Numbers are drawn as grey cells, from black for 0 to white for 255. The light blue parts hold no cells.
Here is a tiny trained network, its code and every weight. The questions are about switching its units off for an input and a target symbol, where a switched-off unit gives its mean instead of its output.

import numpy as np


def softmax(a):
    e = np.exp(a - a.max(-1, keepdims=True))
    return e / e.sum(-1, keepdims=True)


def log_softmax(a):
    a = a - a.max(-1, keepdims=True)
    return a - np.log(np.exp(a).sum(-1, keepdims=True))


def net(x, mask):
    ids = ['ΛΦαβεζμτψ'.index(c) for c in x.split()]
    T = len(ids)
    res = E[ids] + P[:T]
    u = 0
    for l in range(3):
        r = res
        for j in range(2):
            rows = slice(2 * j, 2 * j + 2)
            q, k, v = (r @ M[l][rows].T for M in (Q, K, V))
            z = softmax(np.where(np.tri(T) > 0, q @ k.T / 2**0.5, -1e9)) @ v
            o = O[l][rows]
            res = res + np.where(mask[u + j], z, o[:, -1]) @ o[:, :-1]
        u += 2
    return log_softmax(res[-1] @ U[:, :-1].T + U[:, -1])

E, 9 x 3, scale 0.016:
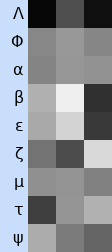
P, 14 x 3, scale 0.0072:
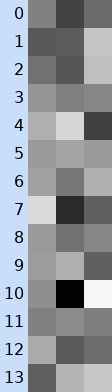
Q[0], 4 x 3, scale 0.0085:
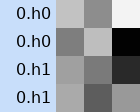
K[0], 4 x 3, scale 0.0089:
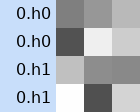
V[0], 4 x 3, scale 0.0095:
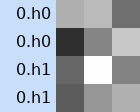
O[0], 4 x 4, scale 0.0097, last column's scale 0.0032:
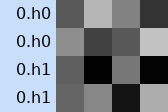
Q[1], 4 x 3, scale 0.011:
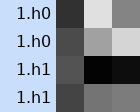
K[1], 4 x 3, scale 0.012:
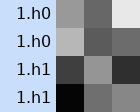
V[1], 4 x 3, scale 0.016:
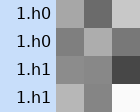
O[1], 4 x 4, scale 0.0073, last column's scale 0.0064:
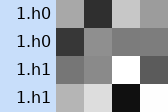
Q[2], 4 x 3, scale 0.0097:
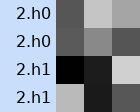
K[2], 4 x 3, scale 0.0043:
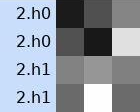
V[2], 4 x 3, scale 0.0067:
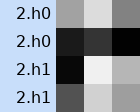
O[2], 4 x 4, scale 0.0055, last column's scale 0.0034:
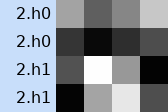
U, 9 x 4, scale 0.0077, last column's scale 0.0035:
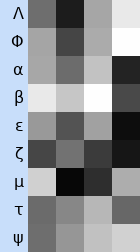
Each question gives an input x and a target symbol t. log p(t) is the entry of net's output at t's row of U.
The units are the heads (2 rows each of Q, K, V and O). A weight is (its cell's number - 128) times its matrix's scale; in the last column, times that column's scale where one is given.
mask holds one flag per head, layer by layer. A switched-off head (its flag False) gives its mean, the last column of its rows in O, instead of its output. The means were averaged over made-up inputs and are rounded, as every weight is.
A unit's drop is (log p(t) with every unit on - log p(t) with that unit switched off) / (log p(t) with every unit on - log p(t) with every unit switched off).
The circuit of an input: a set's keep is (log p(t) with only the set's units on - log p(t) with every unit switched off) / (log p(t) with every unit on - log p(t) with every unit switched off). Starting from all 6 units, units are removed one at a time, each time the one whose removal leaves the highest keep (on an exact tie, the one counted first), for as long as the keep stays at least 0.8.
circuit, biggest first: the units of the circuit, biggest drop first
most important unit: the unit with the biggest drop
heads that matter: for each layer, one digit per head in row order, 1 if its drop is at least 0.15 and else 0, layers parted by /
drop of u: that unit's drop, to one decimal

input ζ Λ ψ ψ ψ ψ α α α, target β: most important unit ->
1.h1
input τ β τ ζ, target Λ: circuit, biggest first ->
[1.h1 0.h1 0.h0]
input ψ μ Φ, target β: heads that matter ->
10 / 00 / 11
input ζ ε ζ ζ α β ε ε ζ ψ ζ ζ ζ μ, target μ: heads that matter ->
00 / 01 / 00
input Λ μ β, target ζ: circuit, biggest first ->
[2.h0 0.h0]
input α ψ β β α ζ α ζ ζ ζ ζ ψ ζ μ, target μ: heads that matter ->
01 / 01 / 00
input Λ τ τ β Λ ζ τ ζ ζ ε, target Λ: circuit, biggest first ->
[1.h1 0.h1 0.h0]
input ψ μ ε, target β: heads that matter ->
10 / 00 / 11
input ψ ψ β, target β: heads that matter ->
10 / 00 / 10
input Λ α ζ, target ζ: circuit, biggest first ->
[1.h0 1.h1]
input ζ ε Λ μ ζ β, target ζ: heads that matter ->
11 / 01 / 11
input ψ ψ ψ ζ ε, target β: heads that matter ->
10 / 00 / 10
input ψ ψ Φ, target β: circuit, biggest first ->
[2.h0 0.h1 0.h0]
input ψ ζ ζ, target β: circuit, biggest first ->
[0.h1 2.h0]
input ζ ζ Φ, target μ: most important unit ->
0.h0
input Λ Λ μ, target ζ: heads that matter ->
00 / 11 / 11
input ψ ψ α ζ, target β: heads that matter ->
11 / 00 / 10
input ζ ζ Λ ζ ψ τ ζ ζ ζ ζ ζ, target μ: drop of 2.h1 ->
0.1
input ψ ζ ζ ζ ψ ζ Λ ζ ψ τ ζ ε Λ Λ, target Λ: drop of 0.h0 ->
0.0
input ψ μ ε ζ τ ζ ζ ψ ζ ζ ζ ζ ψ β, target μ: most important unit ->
1.h1
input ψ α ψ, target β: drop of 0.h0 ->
0.3
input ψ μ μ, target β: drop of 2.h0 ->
0.5
